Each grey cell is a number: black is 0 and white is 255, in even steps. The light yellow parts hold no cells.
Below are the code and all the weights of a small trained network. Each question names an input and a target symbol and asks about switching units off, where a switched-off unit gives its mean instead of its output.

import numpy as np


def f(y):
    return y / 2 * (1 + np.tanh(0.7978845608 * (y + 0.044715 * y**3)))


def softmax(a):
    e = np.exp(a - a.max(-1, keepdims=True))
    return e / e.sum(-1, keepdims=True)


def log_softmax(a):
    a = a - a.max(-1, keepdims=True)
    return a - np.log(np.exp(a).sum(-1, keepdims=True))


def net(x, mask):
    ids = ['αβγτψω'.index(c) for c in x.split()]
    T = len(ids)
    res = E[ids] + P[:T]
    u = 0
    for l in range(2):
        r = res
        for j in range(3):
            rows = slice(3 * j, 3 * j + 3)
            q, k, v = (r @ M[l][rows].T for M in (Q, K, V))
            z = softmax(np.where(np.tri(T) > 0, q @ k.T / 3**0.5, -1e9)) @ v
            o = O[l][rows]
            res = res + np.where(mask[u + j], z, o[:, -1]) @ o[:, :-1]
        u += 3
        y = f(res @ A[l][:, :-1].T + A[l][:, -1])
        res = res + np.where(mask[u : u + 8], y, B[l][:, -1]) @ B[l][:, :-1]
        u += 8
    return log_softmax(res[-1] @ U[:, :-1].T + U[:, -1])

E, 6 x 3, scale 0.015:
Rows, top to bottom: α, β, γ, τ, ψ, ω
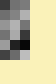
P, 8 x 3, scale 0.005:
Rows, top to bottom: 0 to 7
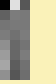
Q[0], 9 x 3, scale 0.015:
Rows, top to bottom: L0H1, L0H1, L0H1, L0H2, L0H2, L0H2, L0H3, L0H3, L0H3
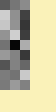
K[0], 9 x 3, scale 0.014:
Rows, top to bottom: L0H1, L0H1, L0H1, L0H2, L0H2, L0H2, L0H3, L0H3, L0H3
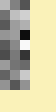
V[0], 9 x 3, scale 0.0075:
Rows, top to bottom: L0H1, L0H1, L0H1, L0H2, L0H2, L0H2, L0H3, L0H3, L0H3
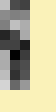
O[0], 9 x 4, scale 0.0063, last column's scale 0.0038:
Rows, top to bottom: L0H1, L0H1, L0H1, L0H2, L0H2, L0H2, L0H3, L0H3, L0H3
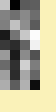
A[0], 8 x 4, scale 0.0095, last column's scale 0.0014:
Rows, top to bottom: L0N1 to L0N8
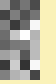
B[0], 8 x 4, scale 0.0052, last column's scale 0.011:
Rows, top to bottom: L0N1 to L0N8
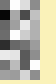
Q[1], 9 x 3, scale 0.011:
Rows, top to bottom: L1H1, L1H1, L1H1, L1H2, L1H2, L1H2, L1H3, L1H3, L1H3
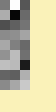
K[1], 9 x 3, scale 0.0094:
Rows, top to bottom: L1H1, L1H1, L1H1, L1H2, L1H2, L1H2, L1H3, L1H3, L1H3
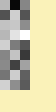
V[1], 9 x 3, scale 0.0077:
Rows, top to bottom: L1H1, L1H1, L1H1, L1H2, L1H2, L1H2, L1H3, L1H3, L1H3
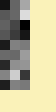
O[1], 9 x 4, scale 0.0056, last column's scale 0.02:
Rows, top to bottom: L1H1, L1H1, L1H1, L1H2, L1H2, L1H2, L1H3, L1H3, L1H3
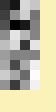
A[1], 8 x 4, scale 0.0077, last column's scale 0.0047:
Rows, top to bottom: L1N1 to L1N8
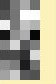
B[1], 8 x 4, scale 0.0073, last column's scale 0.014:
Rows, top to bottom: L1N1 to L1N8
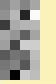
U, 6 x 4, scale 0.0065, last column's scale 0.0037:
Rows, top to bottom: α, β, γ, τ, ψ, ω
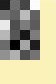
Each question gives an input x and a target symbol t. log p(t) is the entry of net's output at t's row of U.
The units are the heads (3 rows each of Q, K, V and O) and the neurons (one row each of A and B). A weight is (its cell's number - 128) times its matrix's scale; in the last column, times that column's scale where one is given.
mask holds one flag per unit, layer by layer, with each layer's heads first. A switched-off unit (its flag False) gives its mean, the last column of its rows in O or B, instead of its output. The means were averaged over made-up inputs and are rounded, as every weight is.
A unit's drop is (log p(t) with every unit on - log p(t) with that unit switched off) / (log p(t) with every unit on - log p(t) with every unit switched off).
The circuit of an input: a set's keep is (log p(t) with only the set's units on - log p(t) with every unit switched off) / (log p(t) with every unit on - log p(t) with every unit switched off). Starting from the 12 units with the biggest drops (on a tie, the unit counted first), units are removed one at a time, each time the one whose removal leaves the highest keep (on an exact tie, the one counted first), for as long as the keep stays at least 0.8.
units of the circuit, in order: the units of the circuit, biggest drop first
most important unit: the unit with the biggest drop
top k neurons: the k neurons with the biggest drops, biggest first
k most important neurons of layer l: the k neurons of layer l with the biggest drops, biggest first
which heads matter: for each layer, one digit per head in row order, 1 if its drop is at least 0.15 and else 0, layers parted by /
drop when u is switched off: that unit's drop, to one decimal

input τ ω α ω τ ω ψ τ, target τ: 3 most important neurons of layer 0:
[L0N7 L0N6 L0N4]
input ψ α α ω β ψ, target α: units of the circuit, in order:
[L1H3 L0H1]
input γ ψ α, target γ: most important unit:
L1H1
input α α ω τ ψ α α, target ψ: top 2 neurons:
[L0N7 L0N2]
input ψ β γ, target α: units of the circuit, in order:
[L1H3 L0H1]
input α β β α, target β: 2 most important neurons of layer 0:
[L0N2 L0N7]
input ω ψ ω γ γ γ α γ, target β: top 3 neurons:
[L1N3 L0N4 L0N7]
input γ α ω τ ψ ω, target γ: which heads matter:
111 / 101
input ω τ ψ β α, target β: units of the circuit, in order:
[L0H1 L1H1 L0N4 L0H2]
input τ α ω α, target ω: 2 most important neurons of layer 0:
[L0N2 L0N7]
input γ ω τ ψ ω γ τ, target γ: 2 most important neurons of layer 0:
[L0N6 L0N7]
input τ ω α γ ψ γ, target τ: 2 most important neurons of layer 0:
[L0N7 L0N6]
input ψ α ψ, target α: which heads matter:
100 / 101
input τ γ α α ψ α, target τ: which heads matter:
110 / 101
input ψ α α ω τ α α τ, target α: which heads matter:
100 / 101
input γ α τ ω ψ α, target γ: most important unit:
L0H1
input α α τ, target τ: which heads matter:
011 / 100
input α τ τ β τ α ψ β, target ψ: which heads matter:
101 / 100
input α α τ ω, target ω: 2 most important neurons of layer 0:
[L0N4 L0N7]
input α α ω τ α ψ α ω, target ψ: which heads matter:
101 / 101
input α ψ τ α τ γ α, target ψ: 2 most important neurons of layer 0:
[L0N2 L0N7]
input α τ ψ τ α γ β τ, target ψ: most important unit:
L0H2
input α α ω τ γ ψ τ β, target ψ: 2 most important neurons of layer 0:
[L0N7 L0N2]
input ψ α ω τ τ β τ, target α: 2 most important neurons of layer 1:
[L1N5 L1N8]
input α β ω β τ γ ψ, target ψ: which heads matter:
001 / 100
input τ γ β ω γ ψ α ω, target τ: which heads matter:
111 / 101
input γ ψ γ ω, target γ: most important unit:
L0H1
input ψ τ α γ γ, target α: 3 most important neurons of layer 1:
[L1N5 L1N8 L1N2]
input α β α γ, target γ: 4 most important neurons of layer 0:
[L0N2 L0N7 L0N4 L0N3]
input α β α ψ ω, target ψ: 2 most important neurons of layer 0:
[L0N7 L0N2]
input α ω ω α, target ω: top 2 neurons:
[L0N2 L1N8]
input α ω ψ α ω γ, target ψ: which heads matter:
011 / 100
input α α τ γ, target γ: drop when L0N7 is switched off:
0.1
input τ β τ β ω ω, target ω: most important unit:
L1H1
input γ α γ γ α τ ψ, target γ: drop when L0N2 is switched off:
0.0
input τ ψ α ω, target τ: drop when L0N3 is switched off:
0.1
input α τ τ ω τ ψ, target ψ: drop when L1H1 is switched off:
0.3
